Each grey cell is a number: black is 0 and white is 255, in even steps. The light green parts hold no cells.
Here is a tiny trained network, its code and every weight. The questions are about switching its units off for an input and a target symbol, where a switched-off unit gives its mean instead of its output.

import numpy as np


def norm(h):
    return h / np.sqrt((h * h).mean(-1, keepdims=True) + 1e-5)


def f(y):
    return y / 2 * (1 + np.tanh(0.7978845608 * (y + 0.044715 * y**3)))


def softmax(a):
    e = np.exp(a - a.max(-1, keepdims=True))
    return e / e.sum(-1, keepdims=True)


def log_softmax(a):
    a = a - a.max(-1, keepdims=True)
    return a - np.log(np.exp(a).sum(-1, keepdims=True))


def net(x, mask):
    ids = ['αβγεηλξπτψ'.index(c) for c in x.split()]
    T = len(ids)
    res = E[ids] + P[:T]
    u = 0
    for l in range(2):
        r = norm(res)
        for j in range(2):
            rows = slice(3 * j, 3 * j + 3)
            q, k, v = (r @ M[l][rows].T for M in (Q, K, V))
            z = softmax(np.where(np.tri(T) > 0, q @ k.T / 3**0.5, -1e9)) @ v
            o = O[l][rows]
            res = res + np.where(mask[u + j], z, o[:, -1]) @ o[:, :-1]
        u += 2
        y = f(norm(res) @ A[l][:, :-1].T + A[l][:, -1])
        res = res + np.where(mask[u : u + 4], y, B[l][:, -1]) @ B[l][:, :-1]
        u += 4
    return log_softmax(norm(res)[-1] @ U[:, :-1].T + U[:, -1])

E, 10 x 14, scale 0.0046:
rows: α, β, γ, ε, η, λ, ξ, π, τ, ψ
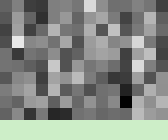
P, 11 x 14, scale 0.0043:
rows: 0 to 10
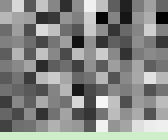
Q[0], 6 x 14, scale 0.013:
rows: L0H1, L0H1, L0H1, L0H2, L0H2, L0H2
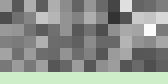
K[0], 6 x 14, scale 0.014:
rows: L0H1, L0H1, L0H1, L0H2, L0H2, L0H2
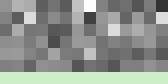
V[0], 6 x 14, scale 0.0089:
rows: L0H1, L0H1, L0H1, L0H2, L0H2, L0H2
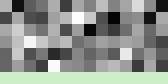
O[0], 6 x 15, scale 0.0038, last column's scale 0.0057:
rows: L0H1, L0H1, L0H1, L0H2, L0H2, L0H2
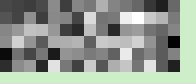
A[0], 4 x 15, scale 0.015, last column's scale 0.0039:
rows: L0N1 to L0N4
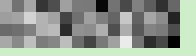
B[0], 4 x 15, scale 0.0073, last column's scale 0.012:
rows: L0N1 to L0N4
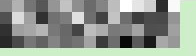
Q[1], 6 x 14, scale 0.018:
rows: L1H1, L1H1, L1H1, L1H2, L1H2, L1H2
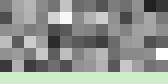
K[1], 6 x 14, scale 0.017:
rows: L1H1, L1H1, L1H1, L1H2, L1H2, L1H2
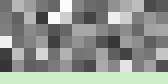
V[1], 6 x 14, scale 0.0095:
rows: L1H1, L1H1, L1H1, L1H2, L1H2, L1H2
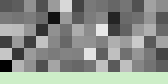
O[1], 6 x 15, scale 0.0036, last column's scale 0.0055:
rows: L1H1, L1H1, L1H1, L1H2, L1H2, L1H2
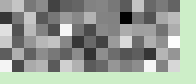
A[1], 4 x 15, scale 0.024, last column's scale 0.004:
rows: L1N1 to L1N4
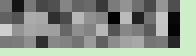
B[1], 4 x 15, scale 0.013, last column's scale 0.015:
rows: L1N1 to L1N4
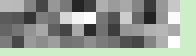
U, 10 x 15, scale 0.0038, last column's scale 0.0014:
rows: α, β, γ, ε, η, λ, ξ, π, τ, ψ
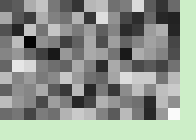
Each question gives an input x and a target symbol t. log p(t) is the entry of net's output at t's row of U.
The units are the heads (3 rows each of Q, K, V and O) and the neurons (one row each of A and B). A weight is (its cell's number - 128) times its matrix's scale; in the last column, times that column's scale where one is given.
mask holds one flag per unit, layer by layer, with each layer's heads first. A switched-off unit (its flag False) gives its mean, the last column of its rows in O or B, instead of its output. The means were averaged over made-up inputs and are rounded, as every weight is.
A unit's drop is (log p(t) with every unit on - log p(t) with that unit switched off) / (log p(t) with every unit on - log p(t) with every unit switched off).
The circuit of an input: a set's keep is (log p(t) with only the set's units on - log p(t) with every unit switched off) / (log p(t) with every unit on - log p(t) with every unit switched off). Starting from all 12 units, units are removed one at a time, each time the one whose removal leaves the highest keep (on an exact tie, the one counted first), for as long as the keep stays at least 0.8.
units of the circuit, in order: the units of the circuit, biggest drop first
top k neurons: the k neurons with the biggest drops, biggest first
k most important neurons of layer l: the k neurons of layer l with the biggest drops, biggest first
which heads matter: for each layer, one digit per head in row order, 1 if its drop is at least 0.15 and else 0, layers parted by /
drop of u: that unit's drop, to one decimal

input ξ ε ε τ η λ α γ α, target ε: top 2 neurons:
[L1N2 L0N1]
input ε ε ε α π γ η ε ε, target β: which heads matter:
10 / 00
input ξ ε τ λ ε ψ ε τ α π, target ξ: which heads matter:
00 / 10
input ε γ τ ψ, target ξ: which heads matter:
00 / 00
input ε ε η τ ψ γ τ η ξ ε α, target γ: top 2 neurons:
[L0N2 L1N4]
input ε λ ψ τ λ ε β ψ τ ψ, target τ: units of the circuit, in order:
[L1N2]
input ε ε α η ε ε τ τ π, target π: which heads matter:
01 / 00
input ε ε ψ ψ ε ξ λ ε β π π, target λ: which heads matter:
10 / 00
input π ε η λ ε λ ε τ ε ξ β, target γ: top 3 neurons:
[L0N2 L1N4 L1N2]
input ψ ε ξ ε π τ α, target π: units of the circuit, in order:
[L0H2 L1N3]
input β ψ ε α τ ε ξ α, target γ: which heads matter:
11 / 00
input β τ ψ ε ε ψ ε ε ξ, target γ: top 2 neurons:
[L1N4 L1N2]
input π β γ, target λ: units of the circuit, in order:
[L0N2 L1N2 L0H1]
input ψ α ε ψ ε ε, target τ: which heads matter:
01 / 00
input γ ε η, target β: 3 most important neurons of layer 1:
[L1N2 L1N1 L1N4]
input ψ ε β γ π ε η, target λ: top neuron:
[L0N2]
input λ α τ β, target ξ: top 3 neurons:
[L0N1 L1N2 L0N4]
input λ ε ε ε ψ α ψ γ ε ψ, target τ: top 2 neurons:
[L1N1 L1N2]
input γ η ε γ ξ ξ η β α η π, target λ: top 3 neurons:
[L0N2 L1N2 L1N4]
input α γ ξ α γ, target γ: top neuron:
[L1N4]
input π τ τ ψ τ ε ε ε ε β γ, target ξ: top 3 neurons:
[L1N2 L1N4 L1N1]
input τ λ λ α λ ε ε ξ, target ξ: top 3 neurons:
[L0N1 L1N2 L0N4]
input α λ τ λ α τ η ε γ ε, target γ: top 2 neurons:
[L0N1 L0N4]
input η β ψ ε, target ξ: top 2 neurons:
[L0N1 L1N2]
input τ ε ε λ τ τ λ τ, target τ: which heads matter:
11 / 11
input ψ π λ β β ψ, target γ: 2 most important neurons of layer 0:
[L0N1 L0N4]
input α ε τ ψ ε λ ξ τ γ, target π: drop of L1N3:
0.4
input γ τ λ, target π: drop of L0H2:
1.0
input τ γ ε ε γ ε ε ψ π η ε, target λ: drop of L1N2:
0.2
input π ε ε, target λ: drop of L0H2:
0.0
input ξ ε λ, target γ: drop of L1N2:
0.1
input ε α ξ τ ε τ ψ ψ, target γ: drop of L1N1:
0.2
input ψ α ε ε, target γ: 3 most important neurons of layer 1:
[L1N4 L1N2 L1N1]
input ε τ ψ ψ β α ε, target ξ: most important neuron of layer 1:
[L1N2]
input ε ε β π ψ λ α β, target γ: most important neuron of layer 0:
[L0N3]
